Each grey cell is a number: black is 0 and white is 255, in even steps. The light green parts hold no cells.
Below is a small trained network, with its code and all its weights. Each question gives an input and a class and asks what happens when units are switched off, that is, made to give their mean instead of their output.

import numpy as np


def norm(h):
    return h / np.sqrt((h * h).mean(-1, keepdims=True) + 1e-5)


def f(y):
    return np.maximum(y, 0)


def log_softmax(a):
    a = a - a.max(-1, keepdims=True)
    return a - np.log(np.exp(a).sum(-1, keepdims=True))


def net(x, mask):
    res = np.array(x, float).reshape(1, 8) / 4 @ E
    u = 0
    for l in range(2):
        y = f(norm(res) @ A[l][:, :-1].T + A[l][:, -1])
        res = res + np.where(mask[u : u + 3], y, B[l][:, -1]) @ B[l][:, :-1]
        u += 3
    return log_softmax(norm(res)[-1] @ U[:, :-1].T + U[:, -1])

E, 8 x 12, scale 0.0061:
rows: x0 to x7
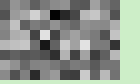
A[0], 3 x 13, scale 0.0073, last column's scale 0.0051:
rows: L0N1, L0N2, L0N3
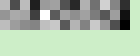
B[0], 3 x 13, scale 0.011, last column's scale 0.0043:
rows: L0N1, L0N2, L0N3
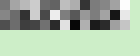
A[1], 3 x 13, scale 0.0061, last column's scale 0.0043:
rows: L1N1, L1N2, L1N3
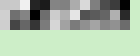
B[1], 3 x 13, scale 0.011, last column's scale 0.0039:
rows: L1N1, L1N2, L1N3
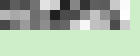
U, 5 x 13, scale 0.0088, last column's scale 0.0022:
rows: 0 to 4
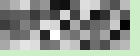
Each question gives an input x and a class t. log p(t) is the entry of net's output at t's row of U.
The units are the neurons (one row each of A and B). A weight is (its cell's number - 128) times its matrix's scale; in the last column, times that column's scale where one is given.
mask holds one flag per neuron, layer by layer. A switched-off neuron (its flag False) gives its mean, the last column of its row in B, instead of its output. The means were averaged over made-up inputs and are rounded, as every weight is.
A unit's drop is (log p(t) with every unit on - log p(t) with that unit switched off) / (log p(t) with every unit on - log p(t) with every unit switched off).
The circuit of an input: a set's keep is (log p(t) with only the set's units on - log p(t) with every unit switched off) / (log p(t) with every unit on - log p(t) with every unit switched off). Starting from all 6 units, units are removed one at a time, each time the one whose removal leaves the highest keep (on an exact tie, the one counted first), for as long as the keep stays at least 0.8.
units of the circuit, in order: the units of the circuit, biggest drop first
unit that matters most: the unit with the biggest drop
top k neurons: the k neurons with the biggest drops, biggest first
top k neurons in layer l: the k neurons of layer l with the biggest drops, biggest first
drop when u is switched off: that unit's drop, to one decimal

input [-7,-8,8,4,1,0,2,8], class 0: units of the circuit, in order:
(L1N2)
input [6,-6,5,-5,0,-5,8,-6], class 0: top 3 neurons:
(L1N2; L0N2; L0N1)
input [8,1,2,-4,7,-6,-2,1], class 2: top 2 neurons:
(L1N1; L0N2)
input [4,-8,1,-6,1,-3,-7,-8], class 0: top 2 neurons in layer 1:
(L1N2; L1N3)
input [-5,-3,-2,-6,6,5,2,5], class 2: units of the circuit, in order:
(L1N1; L0N2; L0N3)
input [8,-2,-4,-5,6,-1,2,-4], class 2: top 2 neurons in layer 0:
(L0N2; L0N1)
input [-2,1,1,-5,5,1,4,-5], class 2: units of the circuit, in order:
(L1N1; L0N2; L0N1)
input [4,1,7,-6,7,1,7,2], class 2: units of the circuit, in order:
(L1N1; L0N2)
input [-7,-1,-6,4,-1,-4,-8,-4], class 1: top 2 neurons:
(L0N3; L0N1)
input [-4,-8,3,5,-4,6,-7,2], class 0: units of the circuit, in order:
(L1N2; L0N3)
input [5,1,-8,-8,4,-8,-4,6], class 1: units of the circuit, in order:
(L0N3; L0N2)
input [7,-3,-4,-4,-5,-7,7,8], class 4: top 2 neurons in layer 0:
(L0N1; L0N2)
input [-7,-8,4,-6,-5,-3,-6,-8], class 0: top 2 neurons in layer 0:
(L0N1; L0N2)
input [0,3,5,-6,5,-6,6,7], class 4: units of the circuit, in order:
(L0N1; L0N2)
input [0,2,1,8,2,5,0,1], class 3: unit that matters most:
L0N2
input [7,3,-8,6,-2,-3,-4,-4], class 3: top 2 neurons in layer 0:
(L0N2; L0N1)
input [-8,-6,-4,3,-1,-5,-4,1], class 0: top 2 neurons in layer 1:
(L1N2; L1N3)
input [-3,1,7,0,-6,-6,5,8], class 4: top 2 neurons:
(L0N1; L1N1)
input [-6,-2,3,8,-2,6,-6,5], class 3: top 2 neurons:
(L0N2; L0N3)
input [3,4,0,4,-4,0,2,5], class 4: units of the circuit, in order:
(L0N1)
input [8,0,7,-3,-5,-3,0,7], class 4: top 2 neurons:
(L0N1; L1N1)
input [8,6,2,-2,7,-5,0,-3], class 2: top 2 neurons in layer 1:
(L1N1; L1N2)
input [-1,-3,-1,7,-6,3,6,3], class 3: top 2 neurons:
(L0N2; L1N1)
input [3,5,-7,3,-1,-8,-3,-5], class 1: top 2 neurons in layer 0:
(L0N3; L0N1)
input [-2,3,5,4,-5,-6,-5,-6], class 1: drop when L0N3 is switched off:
0.9
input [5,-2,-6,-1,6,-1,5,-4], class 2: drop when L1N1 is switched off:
0.9
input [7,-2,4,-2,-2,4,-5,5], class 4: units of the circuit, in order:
(L0N1)
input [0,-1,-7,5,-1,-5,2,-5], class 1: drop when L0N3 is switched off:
0.9
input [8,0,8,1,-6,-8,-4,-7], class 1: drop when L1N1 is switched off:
0.1
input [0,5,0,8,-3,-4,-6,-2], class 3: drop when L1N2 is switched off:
0.1
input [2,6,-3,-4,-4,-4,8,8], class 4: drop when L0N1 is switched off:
0.9
